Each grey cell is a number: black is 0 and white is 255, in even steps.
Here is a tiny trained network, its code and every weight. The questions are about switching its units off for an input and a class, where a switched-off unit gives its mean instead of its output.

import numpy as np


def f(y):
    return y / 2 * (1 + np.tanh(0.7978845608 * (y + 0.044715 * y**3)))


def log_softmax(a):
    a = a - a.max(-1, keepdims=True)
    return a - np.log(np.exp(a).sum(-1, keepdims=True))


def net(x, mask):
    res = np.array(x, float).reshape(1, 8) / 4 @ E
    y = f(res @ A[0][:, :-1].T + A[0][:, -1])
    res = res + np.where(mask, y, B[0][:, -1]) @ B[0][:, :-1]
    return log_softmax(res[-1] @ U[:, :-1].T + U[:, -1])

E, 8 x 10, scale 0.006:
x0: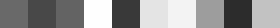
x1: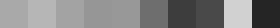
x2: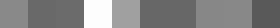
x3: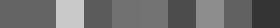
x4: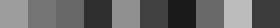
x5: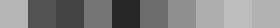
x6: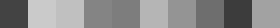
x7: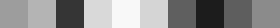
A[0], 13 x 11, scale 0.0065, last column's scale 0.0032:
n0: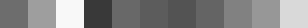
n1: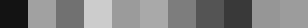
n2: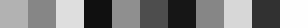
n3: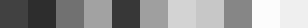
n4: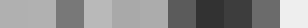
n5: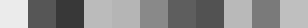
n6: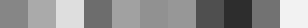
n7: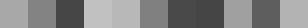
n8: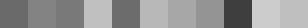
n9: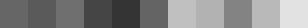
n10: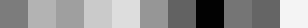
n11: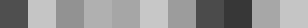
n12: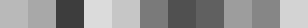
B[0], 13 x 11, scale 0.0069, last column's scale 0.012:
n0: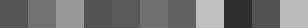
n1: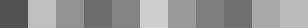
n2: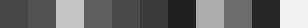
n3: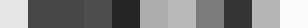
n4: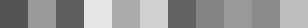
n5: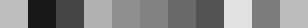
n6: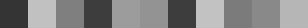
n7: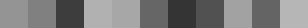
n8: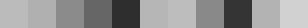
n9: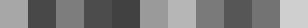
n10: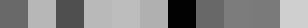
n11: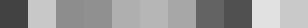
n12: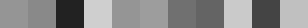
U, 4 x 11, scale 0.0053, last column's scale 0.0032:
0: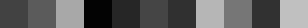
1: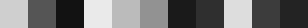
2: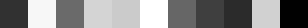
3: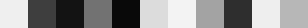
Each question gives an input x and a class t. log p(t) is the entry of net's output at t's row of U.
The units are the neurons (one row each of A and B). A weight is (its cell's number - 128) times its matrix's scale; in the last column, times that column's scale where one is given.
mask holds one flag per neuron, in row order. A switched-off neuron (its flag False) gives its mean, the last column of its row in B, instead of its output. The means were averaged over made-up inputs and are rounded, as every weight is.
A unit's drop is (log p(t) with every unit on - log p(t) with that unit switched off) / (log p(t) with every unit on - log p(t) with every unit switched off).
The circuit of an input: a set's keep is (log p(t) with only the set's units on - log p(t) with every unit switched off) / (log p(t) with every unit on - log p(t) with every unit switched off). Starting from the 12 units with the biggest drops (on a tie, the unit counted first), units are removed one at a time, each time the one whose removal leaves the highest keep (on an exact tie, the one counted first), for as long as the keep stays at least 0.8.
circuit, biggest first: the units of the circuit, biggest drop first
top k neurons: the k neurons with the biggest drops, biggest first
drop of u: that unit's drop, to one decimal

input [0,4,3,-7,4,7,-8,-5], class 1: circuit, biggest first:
(n5)
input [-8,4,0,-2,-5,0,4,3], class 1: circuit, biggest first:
(n8, n12)
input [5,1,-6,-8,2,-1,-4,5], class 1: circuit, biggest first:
(n5, n12)
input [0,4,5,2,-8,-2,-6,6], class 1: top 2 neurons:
(n5, n12)
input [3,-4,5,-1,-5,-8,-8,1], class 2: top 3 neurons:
(n9, n11, n1)
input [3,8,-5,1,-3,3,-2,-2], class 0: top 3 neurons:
(n3, n8, n11)
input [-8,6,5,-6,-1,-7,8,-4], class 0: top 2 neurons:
(n2, n0)
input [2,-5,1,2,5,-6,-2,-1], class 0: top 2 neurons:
(n3, n11)
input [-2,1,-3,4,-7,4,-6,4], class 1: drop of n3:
0.5
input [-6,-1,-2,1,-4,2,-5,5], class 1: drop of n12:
0.0
